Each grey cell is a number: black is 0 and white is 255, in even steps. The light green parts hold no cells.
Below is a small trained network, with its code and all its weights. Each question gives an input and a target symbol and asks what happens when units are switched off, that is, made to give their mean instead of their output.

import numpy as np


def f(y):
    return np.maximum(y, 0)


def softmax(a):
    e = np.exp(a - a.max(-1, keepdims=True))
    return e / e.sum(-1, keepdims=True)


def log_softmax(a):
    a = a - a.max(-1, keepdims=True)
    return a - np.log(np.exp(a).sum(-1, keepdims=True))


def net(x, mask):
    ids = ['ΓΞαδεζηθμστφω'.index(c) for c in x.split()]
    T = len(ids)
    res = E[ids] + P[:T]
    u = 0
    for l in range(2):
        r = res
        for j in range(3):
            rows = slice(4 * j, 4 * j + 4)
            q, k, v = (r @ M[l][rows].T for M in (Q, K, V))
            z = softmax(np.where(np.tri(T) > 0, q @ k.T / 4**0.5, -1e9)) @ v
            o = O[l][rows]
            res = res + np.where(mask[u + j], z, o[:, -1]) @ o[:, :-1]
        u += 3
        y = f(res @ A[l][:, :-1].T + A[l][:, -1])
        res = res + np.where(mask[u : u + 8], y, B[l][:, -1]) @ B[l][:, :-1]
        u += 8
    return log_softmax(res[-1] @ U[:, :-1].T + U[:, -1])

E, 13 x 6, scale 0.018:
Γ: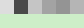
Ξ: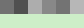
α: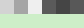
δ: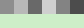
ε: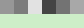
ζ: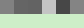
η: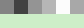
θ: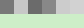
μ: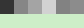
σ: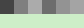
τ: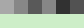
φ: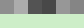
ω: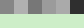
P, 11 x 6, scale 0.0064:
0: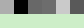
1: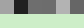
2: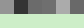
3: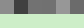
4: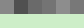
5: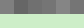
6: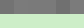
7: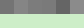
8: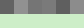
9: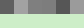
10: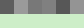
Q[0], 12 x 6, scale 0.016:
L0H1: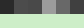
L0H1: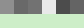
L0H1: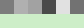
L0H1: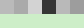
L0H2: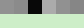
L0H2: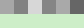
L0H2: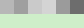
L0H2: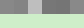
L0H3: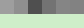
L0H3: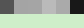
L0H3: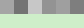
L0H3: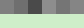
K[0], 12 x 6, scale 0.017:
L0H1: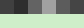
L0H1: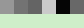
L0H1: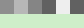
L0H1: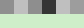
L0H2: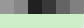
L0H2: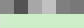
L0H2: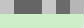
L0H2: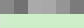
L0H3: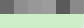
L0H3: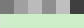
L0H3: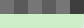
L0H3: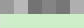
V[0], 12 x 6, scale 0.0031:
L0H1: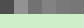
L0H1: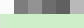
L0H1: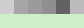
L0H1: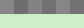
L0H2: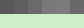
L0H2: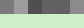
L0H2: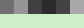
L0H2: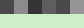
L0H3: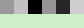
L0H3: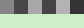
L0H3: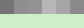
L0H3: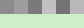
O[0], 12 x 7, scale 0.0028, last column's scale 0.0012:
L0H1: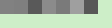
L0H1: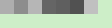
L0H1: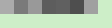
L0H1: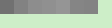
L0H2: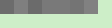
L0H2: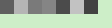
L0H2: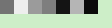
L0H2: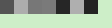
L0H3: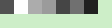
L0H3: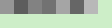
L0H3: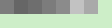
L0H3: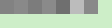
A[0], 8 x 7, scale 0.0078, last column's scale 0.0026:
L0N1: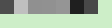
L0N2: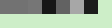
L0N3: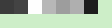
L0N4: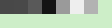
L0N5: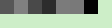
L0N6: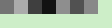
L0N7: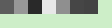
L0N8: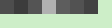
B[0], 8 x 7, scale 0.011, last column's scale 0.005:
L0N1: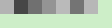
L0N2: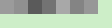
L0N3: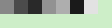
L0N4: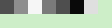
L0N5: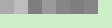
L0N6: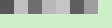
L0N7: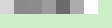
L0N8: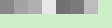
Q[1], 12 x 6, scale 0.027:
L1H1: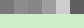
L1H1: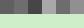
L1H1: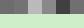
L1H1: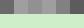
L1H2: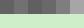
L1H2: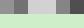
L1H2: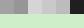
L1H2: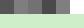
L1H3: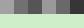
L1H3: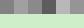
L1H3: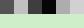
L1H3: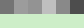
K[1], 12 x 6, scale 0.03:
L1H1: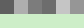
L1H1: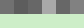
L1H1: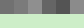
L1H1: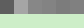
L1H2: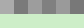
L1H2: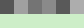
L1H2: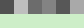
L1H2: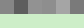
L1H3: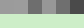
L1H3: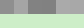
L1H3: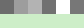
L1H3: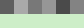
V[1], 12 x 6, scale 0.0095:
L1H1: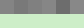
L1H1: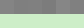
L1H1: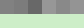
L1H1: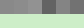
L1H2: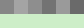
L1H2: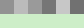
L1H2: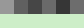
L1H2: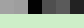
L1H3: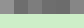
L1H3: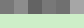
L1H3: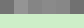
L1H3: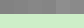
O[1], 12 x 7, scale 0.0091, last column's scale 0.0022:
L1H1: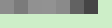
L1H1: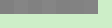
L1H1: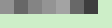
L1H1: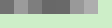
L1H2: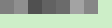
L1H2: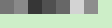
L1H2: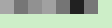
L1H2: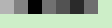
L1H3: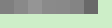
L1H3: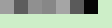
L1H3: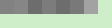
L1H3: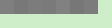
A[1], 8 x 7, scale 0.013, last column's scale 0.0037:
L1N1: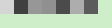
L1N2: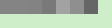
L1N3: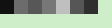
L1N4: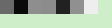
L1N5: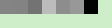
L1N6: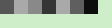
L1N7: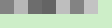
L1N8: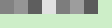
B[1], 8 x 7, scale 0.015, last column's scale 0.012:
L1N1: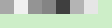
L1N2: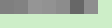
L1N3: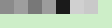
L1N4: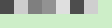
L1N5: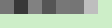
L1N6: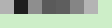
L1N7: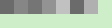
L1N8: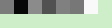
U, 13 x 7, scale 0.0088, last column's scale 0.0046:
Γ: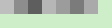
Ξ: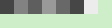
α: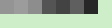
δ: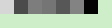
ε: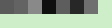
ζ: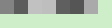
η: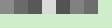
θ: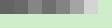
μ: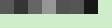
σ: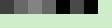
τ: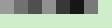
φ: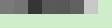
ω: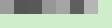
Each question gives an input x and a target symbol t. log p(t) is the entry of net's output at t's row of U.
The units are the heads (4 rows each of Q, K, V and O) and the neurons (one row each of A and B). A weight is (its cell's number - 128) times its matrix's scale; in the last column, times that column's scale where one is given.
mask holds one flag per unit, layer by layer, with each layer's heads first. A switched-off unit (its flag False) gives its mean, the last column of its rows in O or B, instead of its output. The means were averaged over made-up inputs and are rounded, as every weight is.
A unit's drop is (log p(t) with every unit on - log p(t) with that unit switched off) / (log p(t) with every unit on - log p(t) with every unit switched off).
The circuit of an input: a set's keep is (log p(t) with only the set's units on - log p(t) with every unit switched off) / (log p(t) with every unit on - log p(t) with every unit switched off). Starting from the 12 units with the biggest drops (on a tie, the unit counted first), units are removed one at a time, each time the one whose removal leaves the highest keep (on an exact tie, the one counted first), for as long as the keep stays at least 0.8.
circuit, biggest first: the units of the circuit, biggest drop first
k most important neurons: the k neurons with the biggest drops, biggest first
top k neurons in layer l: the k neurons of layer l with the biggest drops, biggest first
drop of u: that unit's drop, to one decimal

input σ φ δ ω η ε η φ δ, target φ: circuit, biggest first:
[L1H2; L0N6]
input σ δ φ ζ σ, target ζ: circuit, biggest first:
[L0N4; L1H2]
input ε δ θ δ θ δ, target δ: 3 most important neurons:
[L0N7; L1N4; L1N8]
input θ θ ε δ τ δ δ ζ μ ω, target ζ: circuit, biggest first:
[L1H2; L0N3]
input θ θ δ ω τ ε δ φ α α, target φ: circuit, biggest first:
[L1H2; L0N6]
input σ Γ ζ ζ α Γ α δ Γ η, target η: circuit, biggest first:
[L1N3; L0N3]
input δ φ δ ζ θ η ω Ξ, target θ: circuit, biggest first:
[L1H2]
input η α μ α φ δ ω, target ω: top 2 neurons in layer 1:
[L1N7; L1N1]
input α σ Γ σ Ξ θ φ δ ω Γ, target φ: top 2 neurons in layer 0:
[L0N6; L0N7]
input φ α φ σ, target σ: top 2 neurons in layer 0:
[L0N4; L0N7]
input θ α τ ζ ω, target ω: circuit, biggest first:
[L1N1; L0N1]
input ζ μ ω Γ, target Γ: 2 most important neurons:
[L1N8; L1N1]
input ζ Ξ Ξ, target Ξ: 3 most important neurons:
[L1N4; L1N8; L1N6]
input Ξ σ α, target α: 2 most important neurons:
[L0N3; L1N8]
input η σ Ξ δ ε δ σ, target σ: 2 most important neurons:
[L1N3; L0N4]
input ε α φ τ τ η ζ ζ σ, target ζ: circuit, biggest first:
[L1H2; L0N4]
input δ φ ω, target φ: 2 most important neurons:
[L0N6; L1N4]
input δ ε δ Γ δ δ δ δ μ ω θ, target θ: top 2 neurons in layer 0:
[L0N4; L0N3]
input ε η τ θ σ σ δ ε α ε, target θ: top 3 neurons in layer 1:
[L1N8; L1N5; L1N7]
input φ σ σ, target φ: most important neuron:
[L0N6]
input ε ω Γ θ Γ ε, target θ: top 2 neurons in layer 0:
[L0N3; L0N2]
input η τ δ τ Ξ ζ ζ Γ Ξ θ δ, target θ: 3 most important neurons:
[L0N3; L1N6; L0N4]
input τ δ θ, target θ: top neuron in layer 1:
[L1N7]
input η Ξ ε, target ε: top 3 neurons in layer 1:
[L1N1; L1N3; L1N6]
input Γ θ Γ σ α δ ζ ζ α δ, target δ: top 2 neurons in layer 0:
[L0N7; L0N4]
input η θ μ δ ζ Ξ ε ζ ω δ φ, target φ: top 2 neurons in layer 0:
[L0N6; L0N7]
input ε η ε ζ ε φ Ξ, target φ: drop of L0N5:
0.1
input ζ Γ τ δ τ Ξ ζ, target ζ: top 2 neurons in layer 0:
[L0N8; L0N3]
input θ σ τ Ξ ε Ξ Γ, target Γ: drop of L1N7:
-0.1
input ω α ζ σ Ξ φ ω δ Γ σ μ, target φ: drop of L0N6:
0.5
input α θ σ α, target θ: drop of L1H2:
0.9
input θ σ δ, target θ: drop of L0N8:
-0.1
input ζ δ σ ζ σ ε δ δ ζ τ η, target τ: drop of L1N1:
0.1
